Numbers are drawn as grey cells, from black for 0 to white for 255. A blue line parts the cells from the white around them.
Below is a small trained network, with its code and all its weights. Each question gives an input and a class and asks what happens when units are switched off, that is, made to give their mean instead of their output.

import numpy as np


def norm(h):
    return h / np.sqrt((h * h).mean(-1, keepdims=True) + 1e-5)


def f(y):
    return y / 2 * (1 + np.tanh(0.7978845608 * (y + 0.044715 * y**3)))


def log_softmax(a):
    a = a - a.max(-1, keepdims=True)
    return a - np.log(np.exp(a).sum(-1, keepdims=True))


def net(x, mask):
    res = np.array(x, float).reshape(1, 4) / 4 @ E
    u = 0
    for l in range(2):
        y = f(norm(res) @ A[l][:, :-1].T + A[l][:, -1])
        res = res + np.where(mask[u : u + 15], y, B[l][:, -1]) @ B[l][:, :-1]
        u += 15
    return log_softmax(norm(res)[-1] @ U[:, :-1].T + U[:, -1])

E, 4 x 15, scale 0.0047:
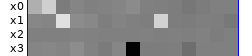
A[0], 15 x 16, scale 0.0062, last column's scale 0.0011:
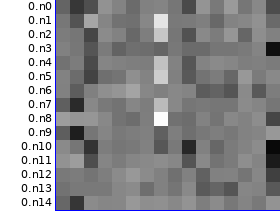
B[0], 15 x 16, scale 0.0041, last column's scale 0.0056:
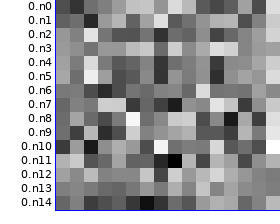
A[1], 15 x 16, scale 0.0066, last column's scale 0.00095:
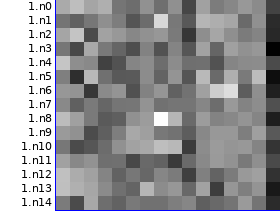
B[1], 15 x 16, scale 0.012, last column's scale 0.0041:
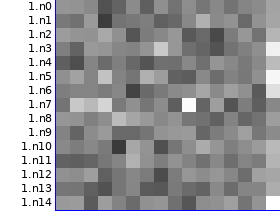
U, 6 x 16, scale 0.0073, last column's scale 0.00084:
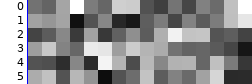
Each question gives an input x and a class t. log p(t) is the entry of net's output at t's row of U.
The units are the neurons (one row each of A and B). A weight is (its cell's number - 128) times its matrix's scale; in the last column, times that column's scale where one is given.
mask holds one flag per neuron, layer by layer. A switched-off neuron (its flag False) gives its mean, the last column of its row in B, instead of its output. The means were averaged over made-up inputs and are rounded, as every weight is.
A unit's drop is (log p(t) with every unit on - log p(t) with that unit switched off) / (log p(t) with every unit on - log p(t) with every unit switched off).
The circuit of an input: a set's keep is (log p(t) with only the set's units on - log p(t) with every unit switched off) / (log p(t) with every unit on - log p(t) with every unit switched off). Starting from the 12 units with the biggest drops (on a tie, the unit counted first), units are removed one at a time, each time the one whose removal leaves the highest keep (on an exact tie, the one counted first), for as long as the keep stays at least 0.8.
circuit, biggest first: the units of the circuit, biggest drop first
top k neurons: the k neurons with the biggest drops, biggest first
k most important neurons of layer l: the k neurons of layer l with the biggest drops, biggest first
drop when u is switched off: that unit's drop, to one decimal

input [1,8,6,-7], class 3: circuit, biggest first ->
[0.n8]
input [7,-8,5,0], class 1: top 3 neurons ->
[0.n2, 0.n5, 0.n4]
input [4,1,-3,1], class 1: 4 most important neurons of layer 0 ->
[0.n10, 0.n1, 0.n7, 0.n0]
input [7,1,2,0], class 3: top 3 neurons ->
[0.n5, 0.n2, 0.n4]
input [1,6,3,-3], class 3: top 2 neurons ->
[0.n8, 1.n8]
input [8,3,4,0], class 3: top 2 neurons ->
[0.n5, 0.n2]
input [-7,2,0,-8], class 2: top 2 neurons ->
[0.n1, 0.n7]
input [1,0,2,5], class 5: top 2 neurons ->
[0.n0, 0.n9]
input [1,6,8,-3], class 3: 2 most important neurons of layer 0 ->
[0.n8, 0.n7]
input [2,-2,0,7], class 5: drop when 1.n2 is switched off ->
0.1
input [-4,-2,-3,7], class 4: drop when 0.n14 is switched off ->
0.0
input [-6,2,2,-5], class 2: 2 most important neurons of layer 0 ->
[0.n1, 0.n7]
